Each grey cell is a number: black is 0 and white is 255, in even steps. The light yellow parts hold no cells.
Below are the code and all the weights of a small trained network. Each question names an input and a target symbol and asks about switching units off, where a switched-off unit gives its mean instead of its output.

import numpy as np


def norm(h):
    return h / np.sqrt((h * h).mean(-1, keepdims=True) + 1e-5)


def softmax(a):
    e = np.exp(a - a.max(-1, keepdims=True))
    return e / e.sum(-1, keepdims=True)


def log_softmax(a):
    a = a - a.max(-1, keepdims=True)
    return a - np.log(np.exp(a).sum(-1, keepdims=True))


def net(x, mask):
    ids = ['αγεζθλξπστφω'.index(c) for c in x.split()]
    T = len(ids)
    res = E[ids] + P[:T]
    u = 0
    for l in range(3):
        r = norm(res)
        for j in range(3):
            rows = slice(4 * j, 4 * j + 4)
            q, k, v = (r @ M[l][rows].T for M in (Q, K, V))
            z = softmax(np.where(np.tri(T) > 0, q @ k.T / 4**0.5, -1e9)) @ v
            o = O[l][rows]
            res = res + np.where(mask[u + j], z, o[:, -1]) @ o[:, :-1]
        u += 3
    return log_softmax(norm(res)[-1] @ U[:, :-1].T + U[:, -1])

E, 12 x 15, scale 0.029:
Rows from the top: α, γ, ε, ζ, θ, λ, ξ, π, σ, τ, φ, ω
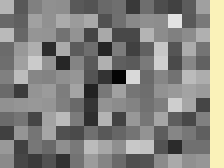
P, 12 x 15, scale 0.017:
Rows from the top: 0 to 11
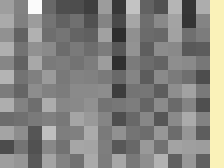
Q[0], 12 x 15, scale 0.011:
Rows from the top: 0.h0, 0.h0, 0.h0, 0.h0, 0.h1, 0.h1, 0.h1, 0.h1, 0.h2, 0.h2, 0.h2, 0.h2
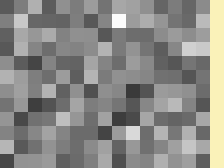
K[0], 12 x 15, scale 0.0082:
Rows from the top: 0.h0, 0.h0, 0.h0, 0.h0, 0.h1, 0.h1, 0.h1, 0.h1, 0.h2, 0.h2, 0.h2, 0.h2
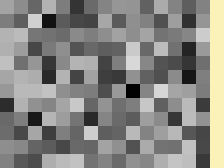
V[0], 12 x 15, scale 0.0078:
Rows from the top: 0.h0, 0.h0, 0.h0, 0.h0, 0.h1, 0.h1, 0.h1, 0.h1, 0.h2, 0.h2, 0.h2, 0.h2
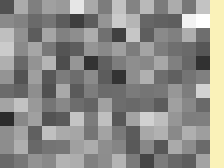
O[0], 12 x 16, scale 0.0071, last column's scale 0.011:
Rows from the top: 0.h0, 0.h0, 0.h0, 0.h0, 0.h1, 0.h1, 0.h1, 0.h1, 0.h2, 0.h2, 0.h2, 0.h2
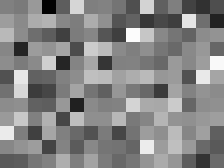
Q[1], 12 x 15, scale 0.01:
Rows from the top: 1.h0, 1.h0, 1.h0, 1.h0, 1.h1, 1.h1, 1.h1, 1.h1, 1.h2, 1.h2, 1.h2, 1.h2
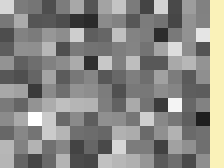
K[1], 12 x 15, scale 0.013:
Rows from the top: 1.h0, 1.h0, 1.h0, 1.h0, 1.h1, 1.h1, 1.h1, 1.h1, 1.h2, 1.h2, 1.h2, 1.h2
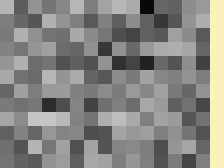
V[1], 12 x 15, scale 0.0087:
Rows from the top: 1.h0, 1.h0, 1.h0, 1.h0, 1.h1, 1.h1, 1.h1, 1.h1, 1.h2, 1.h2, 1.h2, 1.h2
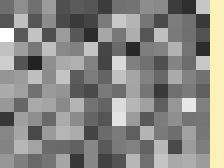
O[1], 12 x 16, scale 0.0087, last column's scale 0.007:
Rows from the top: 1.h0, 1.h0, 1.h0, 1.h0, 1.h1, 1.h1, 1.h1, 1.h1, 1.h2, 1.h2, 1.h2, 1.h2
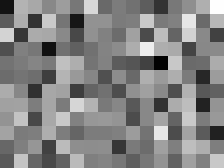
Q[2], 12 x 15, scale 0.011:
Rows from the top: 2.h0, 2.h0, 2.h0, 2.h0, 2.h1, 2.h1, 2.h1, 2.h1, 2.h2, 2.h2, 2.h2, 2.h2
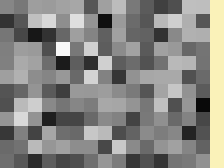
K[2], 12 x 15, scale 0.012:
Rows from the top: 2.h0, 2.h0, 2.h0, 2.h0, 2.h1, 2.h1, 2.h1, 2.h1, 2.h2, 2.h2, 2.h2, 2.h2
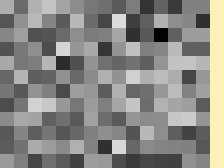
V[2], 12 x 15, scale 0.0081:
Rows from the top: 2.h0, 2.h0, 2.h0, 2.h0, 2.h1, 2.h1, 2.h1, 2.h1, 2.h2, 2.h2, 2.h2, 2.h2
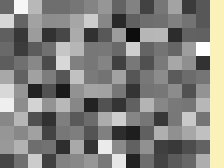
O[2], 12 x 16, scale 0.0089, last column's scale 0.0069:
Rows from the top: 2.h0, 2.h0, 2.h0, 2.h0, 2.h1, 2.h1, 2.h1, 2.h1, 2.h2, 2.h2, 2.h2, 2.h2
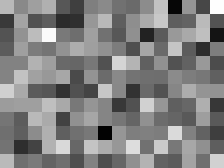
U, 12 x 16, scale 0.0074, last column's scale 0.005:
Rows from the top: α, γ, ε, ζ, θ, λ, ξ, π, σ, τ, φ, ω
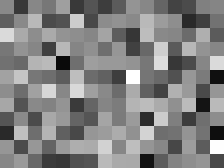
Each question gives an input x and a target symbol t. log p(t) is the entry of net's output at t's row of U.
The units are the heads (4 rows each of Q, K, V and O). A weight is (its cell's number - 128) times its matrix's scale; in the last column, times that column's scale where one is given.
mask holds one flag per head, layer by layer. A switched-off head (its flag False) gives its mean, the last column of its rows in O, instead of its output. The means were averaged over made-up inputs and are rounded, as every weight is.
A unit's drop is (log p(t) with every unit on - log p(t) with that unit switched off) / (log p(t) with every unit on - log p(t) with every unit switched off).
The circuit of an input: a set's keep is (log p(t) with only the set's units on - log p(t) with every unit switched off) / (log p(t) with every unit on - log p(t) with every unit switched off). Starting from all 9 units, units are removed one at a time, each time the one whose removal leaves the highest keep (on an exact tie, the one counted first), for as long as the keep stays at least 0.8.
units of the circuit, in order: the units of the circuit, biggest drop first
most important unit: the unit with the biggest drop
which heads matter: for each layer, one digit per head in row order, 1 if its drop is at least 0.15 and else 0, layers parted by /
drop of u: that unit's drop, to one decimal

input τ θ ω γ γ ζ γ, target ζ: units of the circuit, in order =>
1.h2
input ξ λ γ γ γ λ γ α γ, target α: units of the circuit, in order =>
1.h1; 0.h2
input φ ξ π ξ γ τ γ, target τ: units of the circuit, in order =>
1.h0; 0.h2
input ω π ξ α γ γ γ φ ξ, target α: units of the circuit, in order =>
1.h1; 0.h2
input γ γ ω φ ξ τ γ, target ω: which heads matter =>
100 / 010 / 010
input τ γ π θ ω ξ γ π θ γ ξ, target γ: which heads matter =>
110 / 100 / 000
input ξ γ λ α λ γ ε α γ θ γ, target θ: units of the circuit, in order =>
1.h1; 2.h0
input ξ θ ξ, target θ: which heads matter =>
000 / 010 / 000
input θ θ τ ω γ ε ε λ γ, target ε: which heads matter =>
101 / 000 / 010
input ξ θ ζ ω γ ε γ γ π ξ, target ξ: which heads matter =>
010 / 000 / 000
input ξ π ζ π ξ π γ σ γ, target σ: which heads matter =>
100 / 010 / 001
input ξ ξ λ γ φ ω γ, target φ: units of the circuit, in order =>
2.h2; 0.h0
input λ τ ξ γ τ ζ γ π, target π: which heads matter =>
010 / 100 / 000
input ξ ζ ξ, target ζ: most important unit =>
1.h2
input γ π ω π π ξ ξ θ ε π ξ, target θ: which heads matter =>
010 / 010 / 000
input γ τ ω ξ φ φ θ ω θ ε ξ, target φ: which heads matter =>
110 / 100 / 001
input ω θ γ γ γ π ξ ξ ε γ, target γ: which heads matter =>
000 / 100 / 000
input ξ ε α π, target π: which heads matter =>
000 / 100 / 000
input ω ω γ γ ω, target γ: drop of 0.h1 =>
0.1
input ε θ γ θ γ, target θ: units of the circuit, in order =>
1.h1
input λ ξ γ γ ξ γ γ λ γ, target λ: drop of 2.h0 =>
0.2
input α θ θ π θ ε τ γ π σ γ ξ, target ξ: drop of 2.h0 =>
0.2
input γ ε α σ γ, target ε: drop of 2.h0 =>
0.1
